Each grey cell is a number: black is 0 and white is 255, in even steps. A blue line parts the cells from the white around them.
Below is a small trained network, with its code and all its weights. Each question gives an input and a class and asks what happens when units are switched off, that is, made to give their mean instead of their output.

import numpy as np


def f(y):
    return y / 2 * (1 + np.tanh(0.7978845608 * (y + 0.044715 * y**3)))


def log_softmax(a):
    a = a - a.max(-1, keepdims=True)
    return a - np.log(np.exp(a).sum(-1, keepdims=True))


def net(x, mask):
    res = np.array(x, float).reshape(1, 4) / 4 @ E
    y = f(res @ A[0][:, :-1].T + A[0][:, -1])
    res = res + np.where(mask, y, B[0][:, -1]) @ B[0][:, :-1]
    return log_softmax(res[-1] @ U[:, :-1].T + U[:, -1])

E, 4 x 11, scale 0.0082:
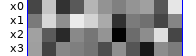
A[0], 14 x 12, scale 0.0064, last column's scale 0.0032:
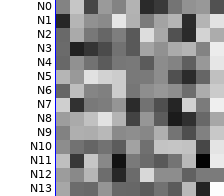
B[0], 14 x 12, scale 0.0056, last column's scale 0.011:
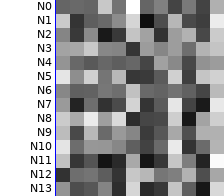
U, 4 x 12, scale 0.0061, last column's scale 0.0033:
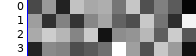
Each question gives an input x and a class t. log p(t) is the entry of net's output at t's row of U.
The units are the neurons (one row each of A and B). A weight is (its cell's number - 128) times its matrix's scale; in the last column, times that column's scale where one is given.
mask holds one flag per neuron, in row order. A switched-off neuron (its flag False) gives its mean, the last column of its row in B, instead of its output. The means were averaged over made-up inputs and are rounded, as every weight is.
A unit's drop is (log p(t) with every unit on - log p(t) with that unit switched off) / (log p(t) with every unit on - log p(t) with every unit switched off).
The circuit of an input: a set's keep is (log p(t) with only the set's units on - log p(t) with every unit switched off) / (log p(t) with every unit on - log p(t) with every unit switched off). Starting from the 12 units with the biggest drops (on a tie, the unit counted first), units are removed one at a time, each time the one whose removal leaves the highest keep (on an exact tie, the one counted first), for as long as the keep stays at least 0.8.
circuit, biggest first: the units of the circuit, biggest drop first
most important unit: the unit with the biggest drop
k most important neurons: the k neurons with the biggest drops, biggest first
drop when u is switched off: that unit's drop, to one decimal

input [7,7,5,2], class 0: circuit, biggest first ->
(N11 N7 N0)
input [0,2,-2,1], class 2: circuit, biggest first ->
(N11 N7 N13)
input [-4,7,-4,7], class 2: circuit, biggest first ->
(N8 N5)
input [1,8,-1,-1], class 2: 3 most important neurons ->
(N11 N7 N13)
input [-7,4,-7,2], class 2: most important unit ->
N8
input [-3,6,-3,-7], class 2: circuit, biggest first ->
(N11 N7)
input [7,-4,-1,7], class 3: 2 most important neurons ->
(N11 N1)
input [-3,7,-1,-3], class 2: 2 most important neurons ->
(N11 N7)
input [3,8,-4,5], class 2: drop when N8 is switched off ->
0.5
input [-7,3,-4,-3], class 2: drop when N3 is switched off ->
-0.1
